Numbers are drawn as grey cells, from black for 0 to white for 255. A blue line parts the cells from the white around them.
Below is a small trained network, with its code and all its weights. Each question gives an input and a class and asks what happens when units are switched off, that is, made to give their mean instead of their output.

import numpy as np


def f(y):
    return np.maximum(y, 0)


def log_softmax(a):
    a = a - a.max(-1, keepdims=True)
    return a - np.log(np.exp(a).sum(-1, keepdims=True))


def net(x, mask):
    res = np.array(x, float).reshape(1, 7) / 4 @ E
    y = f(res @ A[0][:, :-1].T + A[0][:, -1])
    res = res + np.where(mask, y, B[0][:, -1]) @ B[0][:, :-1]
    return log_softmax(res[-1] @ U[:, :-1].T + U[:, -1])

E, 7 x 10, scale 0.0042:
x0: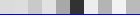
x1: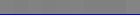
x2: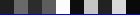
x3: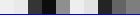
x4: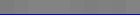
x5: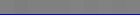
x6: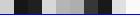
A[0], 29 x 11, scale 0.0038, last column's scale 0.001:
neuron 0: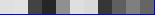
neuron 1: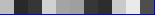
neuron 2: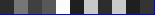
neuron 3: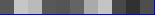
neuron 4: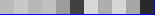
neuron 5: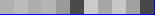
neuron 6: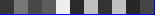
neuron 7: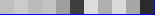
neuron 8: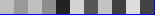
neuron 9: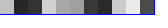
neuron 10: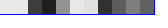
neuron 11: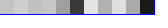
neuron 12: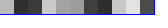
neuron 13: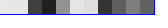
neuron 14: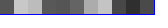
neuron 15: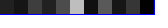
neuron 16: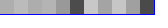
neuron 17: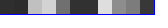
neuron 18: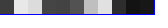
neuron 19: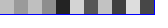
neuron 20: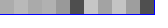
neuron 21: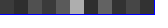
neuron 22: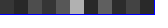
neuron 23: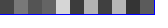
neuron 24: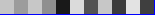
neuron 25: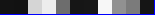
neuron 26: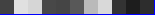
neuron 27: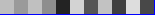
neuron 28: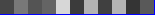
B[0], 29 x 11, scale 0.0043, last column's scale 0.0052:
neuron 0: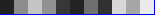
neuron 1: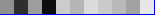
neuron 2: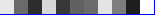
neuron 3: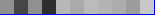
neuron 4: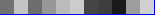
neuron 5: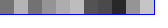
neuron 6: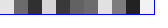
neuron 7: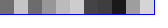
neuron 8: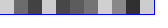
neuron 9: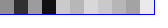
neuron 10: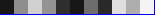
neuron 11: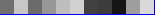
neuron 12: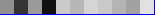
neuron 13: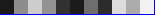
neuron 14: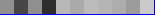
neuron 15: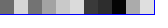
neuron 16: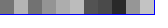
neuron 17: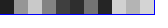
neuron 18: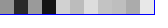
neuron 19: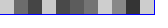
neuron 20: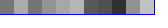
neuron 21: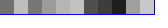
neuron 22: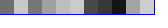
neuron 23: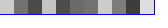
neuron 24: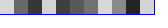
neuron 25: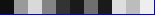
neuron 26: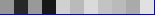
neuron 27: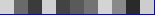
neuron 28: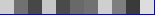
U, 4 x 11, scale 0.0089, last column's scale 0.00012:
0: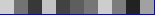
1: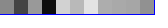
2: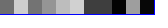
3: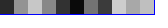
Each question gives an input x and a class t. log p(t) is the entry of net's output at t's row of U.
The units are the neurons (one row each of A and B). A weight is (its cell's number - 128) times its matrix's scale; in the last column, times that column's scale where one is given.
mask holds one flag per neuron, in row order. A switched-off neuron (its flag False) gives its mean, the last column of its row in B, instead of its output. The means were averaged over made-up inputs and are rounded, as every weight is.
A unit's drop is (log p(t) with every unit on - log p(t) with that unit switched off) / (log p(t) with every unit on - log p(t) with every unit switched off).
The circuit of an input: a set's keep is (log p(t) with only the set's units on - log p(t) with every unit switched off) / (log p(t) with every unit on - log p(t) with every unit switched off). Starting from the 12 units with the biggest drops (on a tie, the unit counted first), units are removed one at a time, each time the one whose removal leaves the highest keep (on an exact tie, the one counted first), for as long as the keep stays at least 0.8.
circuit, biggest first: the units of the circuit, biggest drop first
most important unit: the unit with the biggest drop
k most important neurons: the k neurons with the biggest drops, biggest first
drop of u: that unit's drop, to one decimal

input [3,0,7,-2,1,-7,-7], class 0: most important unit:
neuron 2
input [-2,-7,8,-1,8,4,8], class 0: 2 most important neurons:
neuron 2; neuron 6
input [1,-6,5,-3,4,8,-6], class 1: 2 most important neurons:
neuron 18; neuron 26
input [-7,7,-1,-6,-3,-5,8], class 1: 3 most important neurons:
neuron 1; neuron 9; neuron 12
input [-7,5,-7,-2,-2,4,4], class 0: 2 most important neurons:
neuron 24; neuron 27
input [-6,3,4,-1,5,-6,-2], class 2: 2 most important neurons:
neuron 15; neuron 22
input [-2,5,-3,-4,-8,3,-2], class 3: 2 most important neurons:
neuron 25; neuron 2
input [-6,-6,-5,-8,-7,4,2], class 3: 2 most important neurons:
neuron 25; neuron 17
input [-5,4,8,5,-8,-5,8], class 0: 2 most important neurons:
neuron 2; neuron 6
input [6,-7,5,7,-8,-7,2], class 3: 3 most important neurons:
neuron 10; neuron 13; neuron 0
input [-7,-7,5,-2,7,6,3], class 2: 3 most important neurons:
neuron 15; neuron 22; neuron 21
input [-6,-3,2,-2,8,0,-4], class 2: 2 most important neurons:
neuron 15; neuron 22
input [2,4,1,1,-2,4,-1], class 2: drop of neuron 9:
0.2
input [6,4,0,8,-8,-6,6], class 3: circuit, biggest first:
neuron 10
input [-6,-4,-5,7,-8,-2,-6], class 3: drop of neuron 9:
0.1
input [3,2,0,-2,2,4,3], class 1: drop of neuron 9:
0.2
